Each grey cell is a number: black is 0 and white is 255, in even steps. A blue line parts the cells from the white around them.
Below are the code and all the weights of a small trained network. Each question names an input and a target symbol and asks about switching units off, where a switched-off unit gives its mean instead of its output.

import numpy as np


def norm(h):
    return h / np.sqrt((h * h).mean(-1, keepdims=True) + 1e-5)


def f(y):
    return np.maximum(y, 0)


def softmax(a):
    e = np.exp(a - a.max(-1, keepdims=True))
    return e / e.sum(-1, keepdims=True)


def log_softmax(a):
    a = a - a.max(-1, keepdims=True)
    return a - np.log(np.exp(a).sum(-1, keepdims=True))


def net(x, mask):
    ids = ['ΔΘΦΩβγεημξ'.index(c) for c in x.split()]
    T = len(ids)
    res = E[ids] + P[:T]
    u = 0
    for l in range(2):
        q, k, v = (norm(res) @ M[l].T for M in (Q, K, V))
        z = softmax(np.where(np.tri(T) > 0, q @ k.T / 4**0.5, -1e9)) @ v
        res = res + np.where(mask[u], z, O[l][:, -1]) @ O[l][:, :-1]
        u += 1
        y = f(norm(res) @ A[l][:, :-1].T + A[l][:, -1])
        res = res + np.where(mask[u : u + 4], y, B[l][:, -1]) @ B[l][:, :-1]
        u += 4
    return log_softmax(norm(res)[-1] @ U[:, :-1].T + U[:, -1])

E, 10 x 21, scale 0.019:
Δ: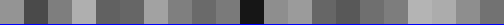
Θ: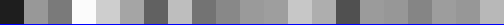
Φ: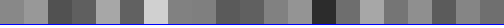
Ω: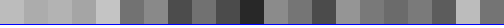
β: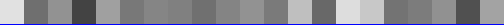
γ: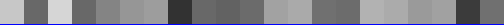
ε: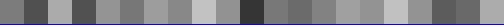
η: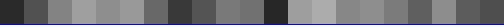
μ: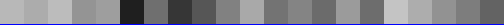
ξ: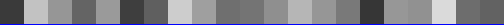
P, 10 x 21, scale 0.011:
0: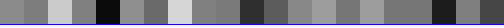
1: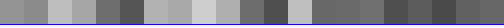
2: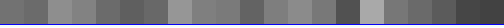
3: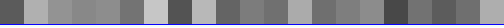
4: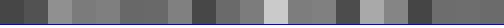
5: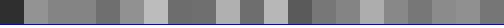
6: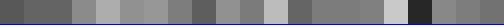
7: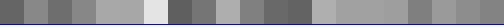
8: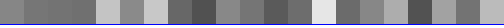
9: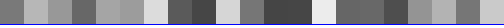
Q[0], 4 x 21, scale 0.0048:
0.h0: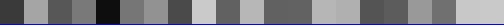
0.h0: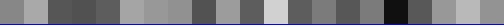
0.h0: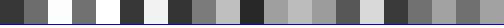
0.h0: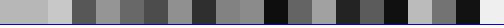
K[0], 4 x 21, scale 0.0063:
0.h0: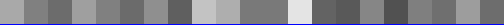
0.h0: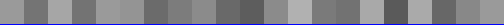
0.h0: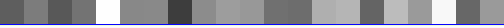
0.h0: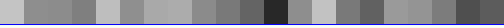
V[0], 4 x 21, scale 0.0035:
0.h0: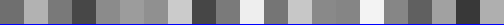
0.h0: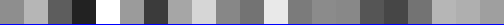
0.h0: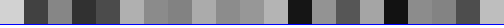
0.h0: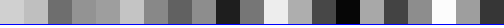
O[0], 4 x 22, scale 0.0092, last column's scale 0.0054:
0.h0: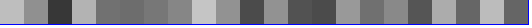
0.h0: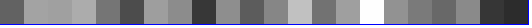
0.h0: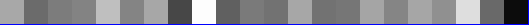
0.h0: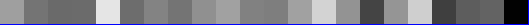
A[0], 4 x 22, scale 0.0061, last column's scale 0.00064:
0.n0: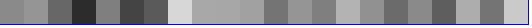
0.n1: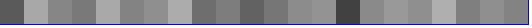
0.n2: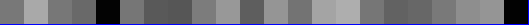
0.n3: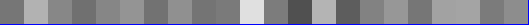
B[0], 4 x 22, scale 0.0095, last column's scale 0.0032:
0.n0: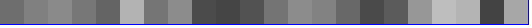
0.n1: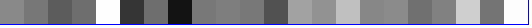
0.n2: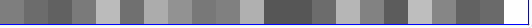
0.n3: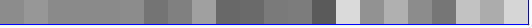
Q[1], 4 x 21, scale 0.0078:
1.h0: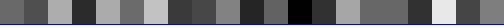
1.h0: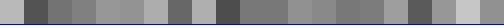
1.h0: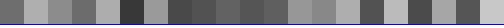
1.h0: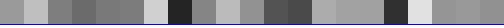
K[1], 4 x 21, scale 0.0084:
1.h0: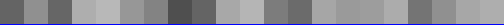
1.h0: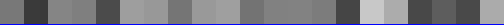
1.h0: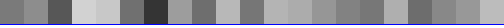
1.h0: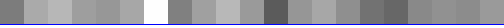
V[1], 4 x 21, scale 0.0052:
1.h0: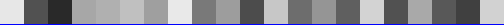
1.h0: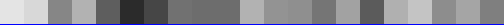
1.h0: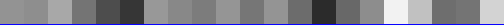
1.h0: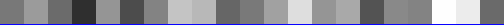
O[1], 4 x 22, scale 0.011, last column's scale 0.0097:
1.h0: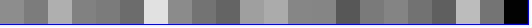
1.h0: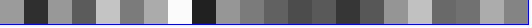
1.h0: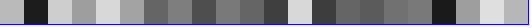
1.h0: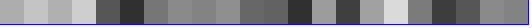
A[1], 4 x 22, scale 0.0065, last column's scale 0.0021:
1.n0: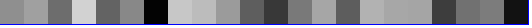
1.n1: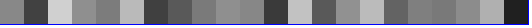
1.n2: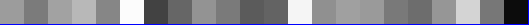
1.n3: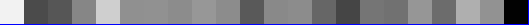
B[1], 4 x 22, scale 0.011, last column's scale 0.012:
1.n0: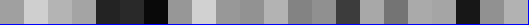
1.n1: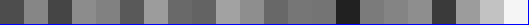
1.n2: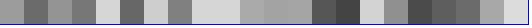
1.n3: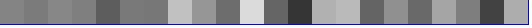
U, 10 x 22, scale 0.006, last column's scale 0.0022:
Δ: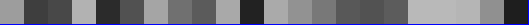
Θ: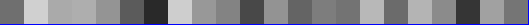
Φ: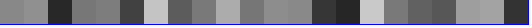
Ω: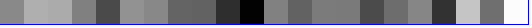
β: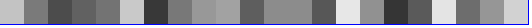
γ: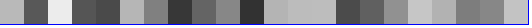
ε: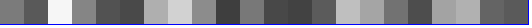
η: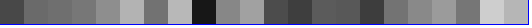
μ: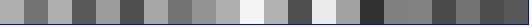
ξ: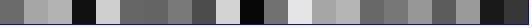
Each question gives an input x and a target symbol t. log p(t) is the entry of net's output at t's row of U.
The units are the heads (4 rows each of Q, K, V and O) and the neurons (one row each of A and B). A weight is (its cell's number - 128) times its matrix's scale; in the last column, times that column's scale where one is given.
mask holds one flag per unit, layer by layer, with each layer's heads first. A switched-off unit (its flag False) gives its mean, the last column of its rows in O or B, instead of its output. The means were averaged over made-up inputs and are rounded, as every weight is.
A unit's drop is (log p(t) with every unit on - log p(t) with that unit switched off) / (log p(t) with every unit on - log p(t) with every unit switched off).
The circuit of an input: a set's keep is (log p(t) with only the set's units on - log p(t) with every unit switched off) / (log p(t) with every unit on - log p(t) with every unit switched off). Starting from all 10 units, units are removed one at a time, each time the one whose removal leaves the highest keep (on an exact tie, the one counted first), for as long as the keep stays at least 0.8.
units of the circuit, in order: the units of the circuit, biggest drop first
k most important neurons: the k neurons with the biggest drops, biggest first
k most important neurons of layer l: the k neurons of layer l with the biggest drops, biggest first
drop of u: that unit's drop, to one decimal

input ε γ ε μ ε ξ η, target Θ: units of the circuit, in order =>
[0.n1; 1.h0]
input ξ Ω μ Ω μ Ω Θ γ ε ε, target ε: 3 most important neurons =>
[1.n1; 1.n2; 1.n0]
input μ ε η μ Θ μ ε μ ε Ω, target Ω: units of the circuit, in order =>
[1.h0; 1.n2]
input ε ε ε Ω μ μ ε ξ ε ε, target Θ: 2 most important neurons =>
[0.n1; 1.n0]
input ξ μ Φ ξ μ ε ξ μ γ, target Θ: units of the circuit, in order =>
[0.n1; 1.h0; 1.n0]
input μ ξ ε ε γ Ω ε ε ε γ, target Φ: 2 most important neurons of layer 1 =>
[1.n1; 1.n2]
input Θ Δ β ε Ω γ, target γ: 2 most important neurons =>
[0.n1; 1.n2]
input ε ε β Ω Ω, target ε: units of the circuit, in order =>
[0.h0; 1.h0; 1.n3; 1.n1]
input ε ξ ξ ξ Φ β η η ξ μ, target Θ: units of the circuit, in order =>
[0.n1; 1.h0; 1.n0]
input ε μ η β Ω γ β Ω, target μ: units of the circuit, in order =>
[0.h0; 1.n3]
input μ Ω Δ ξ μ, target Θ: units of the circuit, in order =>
[0.n1; 1.h0]
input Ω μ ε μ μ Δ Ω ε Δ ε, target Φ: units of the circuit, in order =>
[1.h0; 1.n1]
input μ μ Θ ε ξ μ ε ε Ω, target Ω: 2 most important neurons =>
[1.n2; 0.n1]
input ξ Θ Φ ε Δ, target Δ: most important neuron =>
[1.n2]
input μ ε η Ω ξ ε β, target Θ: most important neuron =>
[0.n1]
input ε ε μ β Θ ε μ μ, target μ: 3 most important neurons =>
[1.n1; 1.n0; 0.n0]
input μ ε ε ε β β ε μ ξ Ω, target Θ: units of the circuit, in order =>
[0.n1; 1.h0; 1.n0]
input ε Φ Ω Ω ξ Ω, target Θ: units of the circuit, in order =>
[0.n1; 1.h0]
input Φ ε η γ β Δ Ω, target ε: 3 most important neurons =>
[1.n3; 1.n1; 1.n2]
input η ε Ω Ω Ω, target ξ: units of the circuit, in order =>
[0.h0; 1.h0; 1.n1]
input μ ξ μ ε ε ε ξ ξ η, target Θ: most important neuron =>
[1.n0]
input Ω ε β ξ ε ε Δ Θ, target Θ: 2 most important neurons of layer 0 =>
[0.n3; 0.n2]
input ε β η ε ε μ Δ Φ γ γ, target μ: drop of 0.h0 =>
1.3
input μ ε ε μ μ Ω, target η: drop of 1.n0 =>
0.0
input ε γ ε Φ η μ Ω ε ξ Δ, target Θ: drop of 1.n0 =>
0.1
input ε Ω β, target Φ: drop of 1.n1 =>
0.1
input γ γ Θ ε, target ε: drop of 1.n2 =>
0.3
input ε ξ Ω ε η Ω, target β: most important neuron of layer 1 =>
[1.n1]
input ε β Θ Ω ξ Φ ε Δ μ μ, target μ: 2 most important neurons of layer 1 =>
[1.n1; 1.n0]
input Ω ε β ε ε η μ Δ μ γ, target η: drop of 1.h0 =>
0.2
